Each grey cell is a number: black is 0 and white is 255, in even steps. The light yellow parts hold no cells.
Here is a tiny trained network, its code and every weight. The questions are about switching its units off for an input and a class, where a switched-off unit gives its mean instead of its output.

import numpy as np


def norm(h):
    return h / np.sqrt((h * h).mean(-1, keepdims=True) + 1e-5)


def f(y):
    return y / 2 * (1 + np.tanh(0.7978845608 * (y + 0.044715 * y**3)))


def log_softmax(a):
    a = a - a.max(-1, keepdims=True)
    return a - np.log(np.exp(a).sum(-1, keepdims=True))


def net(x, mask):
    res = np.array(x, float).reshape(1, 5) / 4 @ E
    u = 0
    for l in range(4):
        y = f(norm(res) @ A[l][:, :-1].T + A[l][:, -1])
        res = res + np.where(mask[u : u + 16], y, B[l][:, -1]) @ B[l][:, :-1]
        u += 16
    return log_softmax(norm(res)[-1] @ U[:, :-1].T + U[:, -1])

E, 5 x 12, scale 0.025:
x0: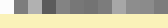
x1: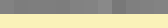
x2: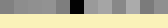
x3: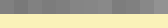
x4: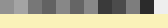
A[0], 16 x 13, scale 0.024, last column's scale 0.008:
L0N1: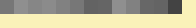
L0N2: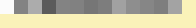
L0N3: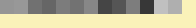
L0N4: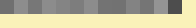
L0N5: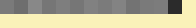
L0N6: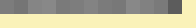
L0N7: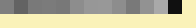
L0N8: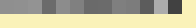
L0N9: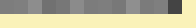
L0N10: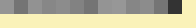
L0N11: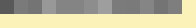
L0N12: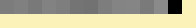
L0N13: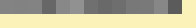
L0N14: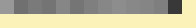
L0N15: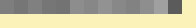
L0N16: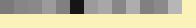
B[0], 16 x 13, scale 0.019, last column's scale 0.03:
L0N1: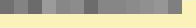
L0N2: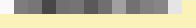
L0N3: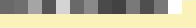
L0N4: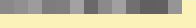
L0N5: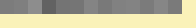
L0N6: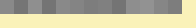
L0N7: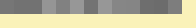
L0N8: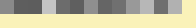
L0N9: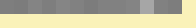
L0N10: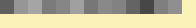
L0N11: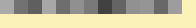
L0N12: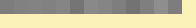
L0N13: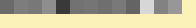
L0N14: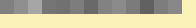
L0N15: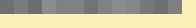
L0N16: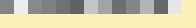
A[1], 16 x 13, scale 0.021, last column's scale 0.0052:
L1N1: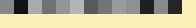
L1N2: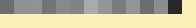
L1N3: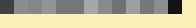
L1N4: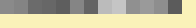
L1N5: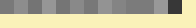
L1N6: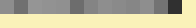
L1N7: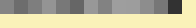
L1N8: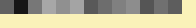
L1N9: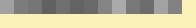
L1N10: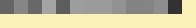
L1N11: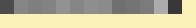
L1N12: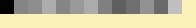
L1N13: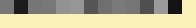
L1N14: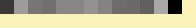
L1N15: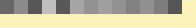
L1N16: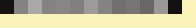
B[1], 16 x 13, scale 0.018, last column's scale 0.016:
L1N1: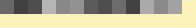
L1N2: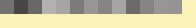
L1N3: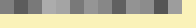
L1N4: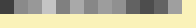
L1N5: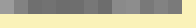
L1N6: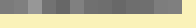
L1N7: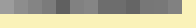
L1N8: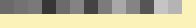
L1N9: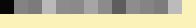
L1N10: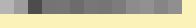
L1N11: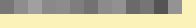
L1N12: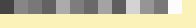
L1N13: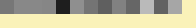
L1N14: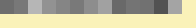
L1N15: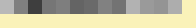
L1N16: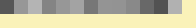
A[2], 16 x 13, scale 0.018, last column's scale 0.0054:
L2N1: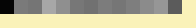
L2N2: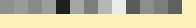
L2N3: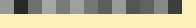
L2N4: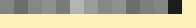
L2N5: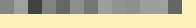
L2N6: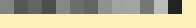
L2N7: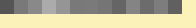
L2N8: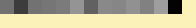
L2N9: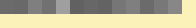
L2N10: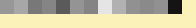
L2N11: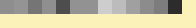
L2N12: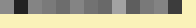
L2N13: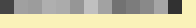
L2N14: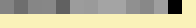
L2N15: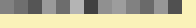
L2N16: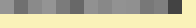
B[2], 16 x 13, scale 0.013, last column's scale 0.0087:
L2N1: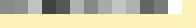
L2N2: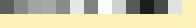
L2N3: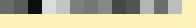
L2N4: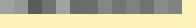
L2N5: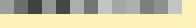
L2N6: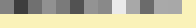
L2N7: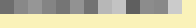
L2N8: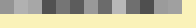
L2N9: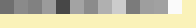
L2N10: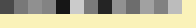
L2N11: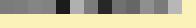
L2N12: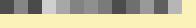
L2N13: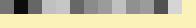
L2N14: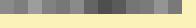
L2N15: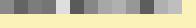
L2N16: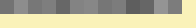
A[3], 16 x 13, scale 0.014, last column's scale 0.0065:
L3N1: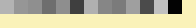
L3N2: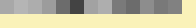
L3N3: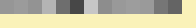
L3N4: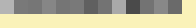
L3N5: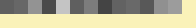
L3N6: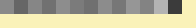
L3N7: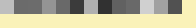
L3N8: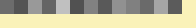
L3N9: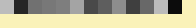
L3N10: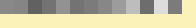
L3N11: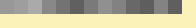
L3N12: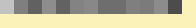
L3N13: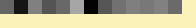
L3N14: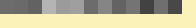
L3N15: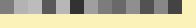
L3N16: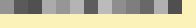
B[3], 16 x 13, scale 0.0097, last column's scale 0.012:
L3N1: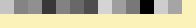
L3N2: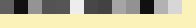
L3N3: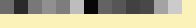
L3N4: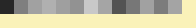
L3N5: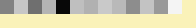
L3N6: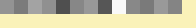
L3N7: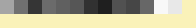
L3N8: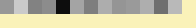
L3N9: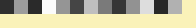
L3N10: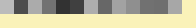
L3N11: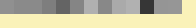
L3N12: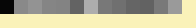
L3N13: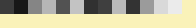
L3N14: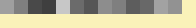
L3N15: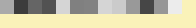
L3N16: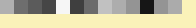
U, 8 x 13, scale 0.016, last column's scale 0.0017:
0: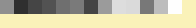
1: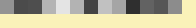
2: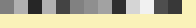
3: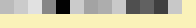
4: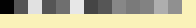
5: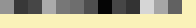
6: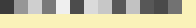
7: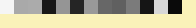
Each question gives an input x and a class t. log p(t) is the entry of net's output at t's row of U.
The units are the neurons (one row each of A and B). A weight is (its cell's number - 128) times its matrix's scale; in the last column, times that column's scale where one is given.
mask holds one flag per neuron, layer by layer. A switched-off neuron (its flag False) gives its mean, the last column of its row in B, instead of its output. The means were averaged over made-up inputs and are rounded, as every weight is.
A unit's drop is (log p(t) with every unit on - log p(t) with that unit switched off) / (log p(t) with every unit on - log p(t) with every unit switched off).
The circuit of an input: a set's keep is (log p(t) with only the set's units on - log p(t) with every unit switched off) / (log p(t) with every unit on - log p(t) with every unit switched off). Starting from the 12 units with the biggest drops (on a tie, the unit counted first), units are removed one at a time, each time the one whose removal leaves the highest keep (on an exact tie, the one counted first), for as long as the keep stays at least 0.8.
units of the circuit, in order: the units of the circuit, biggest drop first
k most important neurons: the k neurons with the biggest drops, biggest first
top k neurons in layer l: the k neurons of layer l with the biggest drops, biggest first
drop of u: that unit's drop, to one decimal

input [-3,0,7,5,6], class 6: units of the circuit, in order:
L0N2
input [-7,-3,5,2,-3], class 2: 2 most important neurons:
L0N3, L0N2
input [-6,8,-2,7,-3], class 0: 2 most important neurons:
L0N16, L0N3
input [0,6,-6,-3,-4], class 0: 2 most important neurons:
L0N2, L0N16
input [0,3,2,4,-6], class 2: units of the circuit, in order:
L0N2, L0N3
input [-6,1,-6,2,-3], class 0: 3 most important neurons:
L0N16, L0N3, L0N2
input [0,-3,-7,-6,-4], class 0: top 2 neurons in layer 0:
L0N2, L0N16
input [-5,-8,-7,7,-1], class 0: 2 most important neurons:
L0N3, L0N16
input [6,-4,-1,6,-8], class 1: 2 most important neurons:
L0N16, L0N3
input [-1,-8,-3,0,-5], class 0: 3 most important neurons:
L0N16, L0N2, L0N3
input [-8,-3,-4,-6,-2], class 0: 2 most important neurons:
L0N16, L0N3
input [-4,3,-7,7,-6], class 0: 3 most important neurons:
L0N16, L0N2, L0N3
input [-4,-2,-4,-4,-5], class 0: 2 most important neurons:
L0N16, L0N2
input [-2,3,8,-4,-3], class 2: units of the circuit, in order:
L0N3
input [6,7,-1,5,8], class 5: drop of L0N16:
0.9
